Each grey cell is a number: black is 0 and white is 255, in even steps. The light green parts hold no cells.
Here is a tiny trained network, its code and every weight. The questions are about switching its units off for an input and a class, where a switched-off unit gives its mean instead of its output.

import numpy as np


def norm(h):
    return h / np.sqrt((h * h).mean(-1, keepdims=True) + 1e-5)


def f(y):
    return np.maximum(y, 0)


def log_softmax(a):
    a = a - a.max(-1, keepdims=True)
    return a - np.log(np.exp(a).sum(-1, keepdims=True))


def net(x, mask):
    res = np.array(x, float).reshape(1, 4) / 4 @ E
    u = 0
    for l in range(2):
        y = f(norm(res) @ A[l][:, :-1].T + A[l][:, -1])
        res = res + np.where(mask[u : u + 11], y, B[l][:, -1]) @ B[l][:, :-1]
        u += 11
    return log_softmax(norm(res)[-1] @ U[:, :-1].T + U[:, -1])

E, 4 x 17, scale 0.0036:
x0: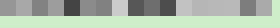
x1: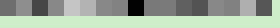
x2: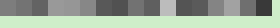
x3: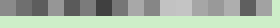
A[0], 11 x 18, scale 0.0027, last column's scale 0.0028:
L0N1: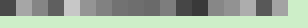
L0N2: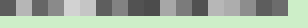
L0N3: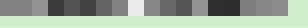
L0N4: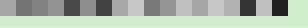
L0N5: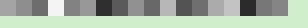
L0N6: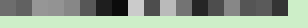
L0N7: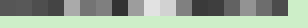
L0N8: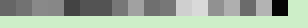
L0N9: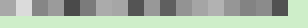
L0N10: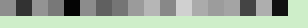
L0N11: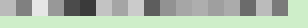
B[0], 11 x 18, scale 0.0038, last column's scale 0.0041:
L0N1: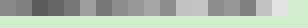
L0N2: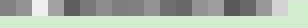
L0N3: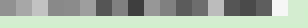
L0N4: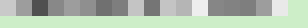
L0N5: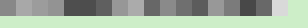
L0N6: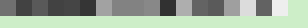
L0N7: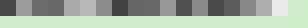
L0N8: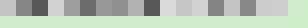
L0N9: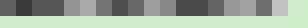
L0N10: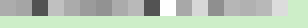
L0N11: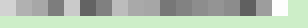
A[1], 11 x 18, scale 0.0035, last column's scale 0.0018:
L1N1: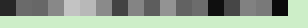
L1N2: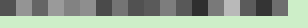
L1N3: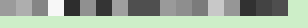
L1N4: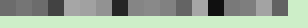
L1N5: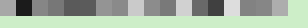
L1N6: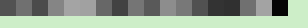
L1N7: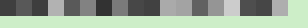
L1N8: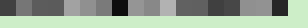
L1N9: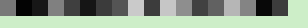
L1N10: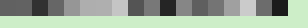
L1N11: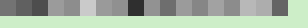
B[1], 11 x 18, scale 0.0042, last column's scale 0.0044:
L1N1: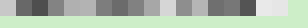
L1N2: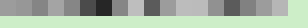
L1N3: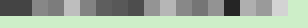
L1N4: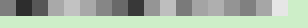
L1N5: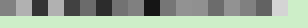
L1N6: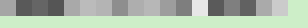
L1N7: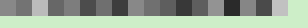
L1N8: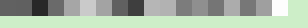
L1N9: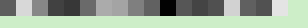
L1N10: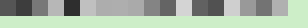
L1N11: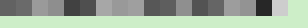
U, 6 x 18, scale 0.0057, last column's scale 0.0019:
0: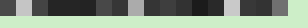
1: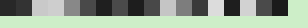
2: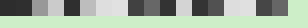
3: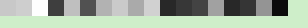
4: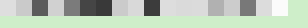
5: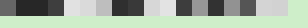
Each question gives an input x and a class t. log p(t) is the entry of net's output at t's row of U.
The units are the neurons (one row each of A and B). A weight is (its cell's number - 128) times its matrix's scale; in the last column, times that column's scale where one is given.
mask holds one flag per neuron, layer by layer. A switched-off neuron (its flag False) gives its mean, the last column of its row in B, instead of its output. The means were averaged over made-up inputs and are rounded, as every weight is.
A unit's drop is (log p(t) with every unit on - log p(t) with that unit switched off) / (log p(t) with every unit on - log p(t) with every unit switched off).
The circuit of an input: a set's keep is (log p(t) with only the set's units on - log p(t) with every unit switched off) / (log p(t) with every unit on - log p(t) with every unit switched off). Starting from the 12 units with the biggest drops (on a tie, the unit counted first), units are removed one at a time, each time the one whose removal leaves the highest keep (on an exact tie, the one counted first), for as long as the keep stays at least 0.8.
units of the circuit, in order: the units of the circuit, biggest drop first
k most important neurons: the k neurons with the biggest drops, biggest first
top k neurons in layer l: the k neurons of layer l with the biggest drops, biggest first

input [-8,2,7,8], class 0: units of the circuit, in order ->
(L1N9)
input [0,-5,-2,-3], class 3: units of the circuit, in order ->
(L0N3, L1N5)
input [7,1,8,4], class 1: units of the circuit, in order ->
(L1N3, L1N7)
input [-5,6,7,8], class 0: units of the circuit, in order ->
(L1N9, L0N6)
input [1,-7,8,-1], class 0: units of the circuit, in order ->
(L0N6, L1N9)
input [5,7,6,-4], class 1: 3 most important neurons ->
(L0N6, L1N3, L0N2)
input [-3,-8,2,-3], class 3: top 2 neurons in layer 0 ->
(L0N3, L0N11)
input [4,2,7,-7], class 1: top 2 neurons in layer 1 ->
(L1N3, L1N9)
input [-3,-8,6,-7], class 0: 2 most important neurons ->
(L0N6, L1N9)
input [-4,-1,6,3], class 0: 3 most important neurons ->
(L0N6, L1N9, L0N5)
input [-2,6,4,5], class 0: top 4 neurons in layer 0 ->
(L0N5, L0N3, L0N6, L0N11)
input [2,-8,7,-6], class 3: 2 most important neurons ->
(L0N3, L0N11)
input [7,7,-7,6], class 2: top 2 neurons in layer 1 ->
(L1N11, L1N1)
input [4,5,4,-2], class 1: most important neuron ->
(L0N6)
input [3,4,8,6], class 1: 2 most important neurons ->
(L1N3, L0N2)
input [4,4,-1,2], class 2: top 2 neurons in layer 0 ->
(L0N3, L0N9)
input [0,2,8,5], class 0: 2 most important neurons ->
(L1N9, L0N6)
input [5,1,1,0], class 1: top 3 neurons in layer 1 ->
(L1N3, L1N1, L1N6)
